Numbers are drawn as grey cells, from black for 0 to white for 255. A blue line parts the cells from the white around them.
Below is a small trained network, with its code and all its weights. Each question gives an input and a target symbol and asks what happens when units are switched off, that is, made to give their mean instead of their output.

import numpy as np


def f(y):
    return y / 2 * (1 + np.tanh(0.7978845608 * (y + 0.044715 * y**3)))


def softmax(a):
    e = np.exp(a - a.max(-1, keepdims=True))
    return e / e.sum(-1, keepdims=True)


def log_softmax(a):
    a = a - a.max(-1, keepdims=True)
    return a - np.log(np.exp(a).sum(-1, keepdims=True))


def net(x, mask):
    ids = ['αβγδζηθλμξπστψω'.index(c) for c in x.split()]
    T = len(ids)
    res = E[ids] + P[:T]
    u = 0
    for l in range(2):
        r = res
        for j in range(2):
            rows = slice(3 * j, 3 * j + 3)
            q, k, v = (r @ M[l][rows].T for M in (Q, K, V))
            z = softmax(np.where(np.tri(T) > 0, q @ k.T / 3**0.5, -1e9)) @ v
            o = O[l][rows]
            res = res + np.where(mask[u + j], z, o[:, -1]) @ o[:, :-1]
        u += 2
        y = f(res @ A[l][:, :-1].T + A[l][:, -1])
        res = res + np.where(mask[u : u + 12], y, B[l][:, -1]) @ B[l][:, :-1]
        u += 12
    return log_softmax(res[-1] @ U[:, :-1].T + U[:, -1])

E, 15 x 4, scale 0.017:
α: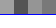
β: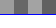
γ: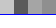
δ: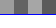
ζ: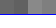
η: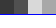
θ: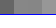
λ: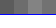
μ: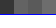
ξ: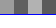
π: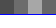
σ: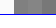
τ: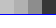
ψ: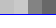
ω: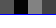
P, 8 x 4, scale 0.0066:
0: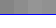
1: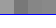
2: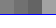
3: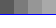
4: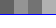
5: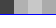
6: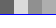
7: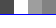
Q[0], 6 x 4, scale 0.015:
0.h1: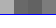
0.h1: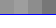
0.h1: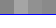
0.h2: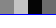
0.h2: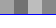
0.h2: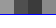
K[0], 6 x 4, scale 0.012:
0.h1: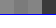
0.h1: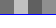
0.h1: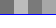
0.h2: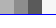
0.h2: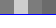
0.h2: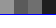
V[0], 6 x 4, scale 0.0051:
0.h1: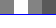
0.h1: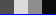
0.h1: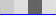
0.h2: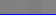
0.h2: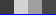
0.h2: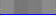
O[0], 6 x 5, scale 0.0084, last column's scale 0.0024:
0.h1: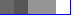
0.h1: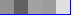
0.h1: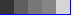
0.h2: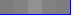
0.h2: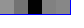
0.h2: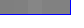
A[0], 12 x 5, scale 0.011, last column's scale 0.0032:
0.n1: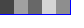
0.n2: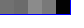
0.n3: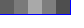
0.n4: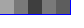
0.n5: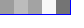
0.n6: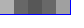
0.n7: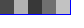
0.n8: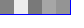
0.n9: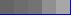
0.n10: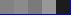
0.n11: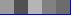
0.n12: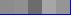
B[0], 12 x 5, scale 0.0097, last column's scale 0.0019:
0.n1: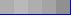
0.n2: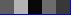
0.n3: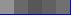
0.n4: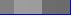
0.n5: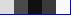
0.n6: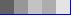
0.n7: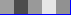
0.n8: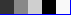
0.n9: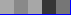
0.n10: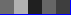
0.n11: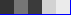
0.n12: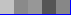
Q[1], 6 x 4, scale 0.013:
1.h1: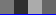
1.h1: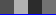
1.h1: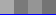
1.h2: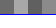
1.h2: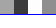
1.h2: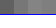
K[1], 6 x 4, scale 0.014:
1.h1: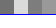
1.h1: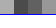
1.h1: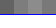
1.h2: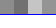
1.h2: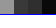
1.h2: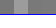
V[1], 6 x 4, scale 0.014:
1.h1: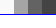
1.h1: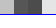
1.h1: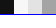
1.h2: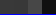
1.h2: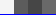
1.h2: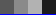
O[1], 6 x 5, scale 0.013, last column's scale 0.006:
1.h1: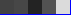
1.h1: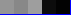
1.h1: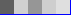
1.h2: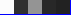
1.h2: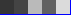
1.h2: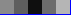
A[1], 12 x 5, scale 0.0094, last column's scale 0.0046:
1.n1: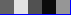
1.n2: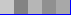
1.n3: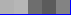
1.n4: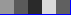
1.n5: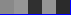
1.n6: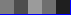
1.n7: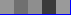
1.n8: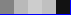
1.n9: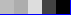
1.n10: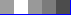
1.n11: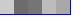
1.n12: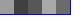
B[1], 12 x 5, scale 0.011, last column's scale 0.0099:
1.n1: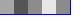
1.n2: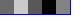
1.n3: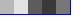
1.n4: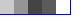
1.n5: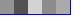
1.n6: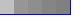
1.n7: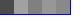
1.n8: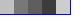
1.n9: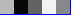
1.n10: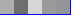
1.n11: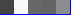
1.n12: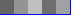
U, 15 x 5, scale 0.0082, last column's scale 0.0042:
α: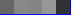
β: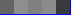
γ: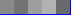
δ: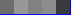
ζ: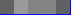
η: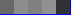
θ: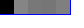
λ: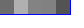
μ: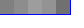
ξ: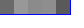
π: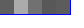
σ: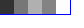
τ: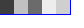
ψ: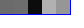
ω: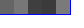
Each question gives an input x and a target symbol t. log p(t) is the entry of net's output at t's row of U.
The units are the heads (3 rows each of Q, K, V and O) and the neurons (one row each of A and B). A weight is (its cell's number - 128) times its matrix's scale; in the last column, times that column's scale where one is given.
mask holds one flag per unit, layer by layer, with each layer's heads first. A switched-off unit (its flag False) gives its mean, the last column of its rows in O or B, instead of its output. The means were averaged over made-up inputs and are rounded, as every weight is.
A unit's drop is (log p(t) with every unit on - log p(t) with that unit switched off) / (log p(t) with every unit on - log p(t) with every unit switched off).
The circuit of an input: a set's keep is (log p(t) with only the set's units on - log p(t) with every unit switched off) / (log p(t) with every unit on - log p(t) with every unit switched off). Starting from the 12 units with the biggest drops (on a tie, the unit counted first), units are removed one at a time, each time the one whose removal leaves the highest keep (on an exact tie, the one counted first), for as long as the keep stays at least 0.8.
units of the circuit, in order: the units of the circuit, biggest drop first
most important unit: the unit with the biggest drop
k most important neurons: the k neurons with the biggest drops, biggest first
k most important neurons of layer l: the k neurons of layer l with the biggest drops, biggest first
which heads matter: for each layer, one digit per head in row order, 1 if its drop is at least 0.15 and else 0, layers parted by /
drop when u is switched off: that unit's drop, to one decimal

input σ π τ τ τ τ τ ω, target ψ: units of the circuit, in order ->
[1.h1]
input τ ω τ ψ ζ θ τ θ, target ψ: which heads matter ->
10 / 11
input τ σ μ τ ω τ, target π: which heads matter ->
00 / 11
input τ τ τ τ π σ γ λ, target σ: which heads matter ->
10 / 01
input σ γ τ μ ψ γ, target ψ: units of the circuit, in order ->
[0.n8, 1.n4, 1.h1]
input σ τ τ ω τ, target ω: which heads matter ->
00 / 01
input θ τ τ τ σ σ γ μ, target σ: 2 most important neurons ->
[0.n5, 0.n7]
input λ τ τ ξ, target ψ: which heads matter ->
00 / 01
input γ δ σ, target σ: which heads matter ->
10 / 11
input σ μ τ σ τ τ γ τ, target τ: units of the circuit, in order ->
[1.h1, 0.n8, 0.h2]
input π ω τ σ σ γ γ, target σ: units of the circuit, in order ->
[1.h2, 0.h1, 0.n5, 1.n4]
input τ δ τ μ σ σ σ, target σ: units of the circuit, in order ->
[1.h2, 0.n5, 1.n4]
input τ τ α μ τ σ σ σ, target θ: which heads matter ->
00 / 01
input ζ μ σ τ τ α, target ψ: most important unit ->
1.n4
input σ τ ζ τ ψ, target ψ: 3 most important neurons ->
[0.n8, 1.n1, 0.n5]
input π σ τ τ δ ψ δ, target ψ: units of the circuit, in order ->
[1.n4, 0.n8, 1.h1, 1.n8]
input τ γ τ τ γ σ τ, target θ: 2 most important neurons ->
[0.n5, 1.n4]
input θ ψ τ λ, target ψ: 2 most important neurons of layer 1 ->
[1.n4, 1.n10]
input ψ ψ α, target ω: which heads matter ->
00 / 11
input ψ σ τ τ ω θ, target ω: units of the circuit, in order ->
[1.h2]
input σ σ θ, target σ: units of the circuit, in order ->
[1.h1, 1.h2]
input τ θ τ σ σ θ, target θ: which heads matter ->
00 / 11
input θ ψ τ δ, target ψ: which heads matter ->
00 / 01
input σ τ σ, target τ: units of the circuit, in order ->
[0.n5, 0.n6, 1.h2]
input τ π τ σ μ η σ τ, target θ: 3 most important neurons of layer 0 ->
[0.n5, 0.n8, 0.n1]
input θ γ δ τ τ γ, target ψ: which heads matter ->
00 / 10
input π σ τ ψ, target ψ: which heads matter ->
00 / 11
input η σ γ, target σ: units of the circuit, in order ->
[1.h2]
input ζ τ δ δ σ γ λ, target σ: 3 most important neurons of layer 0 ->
[0.n8, 0.n5, 0.n1]
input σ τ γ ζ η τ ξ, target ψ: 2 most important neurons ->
[1.n4, 1.n8]
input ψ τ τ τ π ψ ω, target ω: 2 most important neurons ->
[1.n4, 1.n12]
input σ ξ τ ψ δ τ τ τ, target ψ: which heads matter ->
00 / 01
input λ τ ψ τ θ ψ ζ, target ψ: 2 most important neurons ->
[0.n8, 1.n4]
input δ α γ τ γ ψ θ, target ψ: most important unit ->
0.n8
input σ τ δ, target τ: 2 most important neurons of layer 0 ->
[0.n5, 0.n6]
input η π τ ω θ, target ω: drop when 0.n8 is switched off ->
0.1
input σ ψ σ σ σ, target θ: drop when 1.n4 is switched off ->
0.2
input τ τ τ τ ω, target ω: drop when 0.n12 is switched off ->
-0.1
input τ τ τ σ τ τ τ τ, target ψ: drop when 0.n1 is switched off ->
0.1
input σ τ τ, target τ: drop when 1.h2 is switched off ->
0.1
